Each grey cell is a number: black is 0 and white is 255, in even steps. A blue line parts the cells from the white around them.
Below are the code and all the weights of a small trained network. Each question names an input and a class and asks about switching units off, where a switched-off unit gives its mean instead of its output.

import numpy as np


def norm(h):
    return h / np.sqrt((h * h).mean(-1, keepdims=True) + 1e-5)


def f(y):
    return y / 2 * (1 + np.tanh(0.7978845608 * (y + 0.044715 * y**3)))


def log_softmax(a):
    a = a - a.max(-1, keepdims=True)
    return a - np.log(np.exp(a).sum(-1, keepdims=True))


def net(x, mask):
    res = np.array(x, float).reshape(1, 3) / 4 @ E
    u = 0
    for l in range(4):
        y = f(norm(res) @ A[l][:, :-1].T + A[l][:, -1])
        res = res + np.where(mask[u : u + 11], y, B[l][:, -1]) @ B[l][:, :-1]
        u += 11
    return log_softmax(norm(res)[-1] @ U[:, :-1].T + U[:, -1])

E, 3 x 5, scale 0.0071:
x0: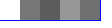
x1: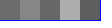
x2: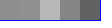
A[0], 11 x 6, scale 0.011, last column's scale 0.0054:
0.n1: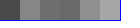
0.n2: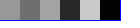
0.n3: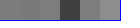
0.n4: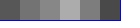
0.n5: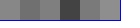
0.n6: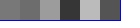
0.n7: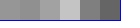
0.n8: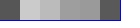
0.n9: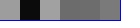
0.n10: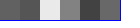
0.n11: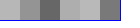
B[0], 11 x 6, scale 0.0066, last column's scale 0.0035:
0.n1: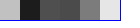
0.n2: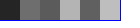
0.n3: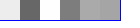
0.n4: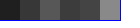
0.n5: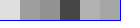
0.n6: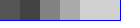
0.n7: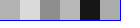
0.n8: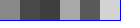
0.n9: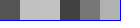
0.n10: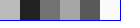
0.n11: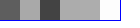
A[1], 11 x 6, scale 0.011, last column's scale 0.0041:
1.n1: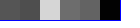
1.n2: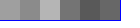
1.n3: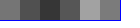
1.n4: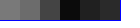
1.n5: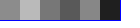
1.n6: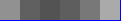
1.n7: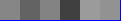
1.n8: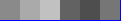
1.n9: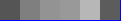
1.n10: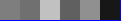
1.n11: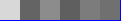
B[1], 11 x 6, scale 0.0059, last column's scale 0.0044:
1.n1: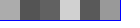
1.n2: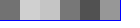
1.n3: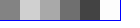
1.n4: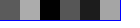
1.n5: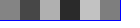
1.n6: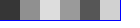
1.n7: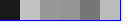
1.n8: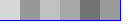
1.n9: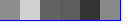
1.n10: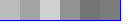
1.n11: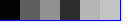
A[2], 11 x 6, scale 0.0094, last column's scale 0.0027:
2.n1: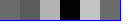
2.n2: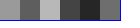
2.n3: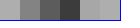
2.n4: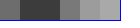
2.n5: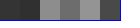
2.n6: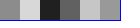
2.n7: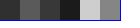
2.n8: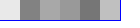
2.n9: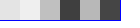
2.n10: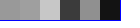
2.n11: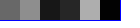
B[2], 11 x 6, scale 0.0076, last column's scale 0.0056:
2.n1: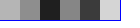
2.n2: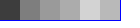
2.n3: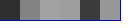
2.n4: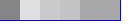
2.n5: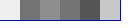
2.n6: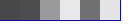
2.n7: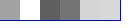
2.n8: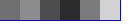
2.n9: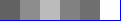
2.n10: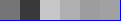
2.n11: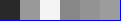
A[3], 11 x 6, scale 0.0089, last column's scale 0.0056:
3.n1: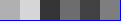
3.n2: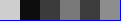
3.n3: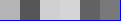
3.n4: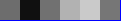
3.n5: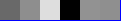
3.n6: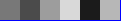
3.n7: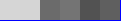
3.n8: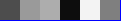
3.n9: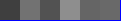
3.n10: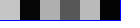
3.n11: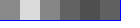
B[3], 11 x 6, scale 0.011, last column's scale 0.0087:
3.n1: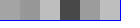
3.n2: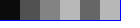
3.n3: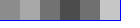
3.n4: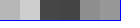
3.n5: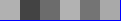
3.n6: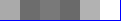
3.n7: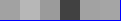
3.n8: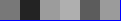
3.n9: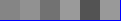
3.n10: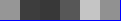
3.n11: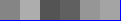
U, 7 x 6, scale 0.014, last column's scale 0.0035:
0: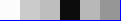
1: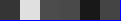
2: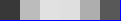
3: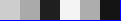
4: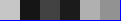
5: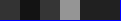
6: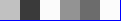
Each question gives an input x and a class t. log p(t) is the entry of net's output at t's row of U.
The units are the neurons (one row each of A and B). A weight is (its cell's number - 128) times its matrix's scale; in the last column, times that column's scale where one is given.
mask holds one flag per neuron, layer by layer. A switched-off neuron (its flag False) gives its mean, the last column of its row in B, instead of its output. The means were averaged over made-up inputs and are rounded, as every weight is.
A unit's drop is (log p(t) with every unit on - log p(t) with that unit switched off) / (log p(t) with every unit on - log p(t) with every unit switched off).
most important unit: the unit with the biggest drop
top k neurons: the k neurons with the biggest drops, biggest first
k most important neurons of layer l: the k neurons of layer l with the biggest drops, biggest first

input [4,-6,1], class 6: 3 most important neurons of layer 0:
(0.n10; 0.n9; 0.n8)
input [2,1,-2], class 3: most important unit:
1.n11
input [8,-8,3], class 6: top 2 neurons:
(2.n10; 2.n9)
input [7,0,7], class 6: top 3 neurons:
(1.n11; 2.n1; 0.n2)
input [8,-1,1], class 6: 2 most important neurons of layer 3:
(3.n2; 3.n6)
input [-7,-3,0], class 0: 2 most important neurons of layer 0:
(0.n7; 0.n1)
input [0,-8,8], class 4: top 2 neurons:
(0.n10; 0.n6)
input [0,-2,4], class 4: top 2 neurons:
(0.n10; 2.n2)
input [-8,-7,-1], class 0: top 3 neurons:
(2.n7; 2.n1; 2.n5)
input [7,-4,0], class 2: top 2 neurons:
(0.n11; 1.n11)
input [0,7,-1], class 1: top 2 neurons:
(0.n4; 1.n4)
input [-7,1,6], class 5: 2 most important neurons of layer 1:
(1.n4; 1.n1)
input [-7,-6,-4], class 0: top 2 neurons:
(2.n1; 2.n7)
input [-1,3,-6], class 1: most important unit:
1.n4
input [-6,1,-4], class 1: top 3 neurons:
(1.n4; 1.n3; 3.n6)
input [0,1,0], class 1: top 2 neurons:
(0.n4; 1.n4)
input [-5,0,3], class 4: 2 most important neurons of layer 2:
(2.n1; 2.n2)
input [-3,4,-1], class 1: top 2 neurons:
(1.n4; 2.n6)
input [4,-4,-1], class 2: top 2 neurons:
(0.n11; 0.n1)
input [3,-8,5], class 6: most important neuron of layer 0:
(0.n9)
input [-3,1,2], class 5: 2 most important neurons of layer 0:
(0.n4; 0.n10)
